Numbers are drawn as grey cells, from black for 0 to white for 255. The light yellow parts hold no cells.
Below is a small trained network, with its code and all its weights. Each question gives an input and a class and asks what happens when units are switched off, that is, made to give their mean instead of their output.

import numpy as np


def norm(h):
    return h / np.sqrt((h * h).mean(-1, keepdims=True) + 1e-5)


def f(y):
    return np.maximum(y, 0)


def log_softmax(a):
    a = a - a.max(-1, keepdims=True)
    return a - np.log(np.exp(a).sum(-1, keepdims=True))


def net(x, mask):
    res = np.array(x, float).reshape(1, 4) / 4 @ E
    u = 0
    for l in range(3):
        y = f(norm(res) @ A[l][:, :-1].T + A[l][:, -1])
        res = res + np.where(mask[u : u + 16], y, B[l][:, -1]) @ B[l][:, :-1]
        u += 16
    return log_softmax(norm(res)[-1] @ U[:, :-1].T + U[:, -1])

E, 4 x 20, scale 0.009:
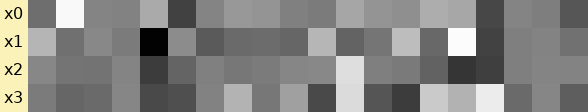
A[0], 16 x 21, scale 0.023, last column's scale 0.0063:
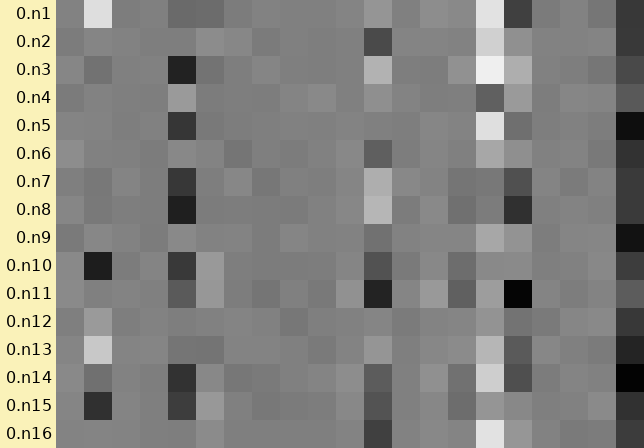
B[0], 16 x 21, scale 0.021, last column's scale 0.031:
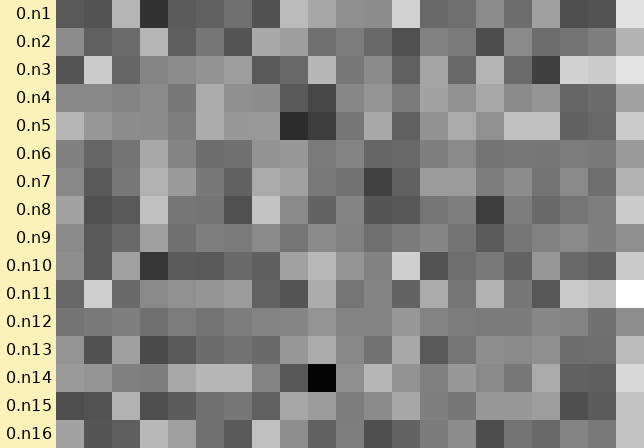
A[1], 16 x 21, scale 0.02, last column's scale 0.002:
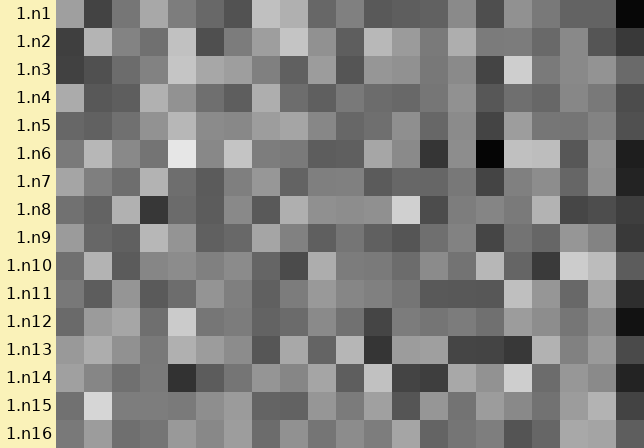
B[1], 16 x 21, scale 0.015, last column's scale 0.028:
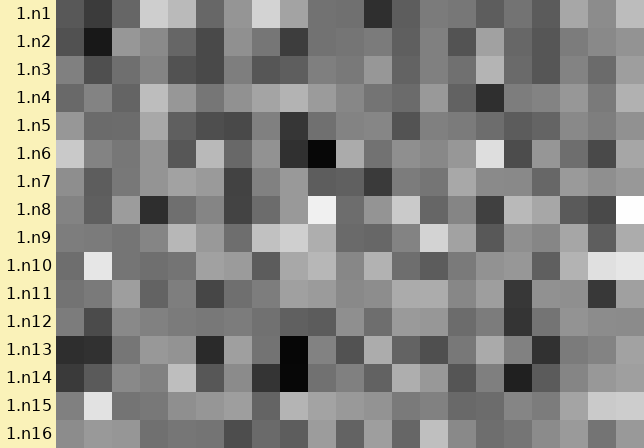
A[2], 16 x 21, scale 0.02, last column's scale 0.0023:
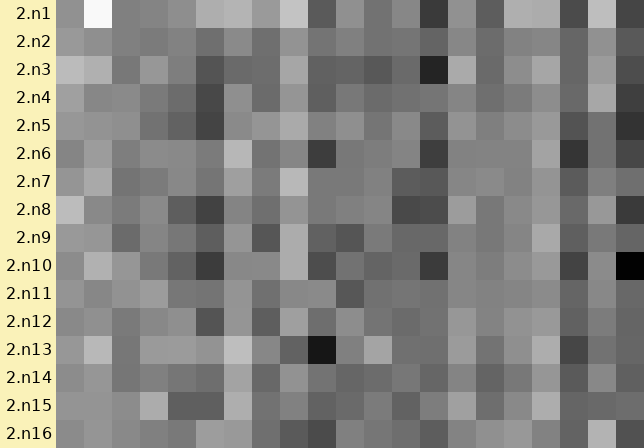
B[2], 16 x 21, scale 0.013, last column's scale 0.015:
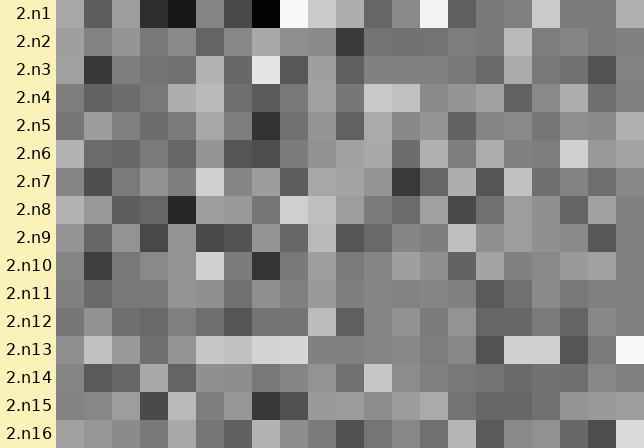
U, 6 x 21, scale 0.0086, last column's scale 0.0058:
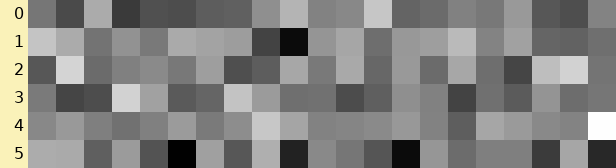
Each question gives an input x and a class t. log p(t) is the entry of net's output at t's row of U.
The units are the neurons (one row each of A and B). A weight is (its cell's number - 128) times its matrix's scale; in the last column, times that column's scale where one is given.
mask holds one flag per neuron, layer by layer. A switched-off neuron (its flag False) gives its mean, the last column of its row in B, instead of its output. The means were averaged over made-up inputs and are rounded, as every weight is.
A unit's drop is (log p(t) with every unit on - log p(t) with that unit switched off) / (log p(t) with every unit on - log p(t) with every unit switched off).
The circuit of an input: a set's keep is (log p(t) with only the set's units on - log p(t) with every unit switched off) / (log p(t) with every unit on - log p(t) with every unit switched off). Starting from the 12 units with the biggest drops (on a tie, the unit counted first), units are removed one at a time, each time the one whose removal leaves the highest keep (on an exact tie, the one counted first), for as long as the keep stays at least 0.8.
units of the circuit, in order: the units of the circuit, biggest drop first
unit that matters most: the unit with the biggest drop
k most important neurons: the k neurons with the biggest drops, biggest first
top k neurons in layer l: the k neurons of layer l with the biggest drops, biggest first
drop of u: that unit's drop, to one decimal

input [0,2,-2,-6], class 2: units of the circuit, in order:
[0.n11]
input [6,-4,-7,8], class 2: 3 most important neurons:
[0.n8 0.n10 0.n15]
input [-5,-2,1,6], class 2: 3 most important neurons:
[0.n3 0.n1 0.n13]
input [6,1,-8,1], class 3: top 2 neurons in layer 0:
[0.n16 0.n2]
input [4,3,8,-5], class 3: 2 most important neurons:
[0.n8 0.n3]
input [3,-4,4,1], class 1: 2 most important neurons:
[0.n1 0.n10]
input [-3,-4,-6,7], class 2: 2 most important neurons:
[0.n8 0.n14]
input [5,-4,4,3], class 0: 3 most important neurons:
[0.n11 0.n3 0.n8]
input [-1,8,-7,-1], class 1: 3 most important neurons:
[0.n14 0.n5 0.n11]
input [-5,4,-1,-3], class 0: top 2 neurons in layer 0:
[0.n15 0.n10]
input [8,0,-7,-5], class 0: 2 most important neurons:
[0.n1 0.n8]
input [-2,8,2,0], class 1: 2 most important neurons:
[0.n14 0.n5]
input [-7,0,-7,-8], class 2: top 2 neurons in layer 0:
[0.n11 0.n1]
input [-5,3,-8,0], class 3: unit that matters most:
0.n16
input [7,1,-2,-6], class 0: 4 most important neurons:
[0.n1 0.n3 0.n13 1.n8]
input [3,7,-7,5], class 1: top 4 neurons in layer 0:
[0.n5 0.n14 0.n8 0.n3]
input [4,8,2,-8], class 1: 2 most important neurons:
[0.n14 0.n3]
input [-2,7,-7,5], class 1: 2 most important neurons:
[0.n5 0.n14]
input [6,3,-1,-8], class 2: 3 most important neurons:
[0.n11 0.n10 0.n15]
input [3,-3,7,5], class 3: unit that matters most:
0.n11
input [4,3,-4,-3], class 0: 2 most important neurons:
[0.n1 0.n13]
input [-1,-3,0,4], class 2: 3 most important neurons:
[0.n1 0.n14 0.n5]
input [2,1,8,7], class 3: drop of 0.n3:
-0.1
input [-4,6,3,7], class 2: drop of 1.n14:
0.1
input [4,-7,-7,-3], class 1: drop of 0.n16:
0.7
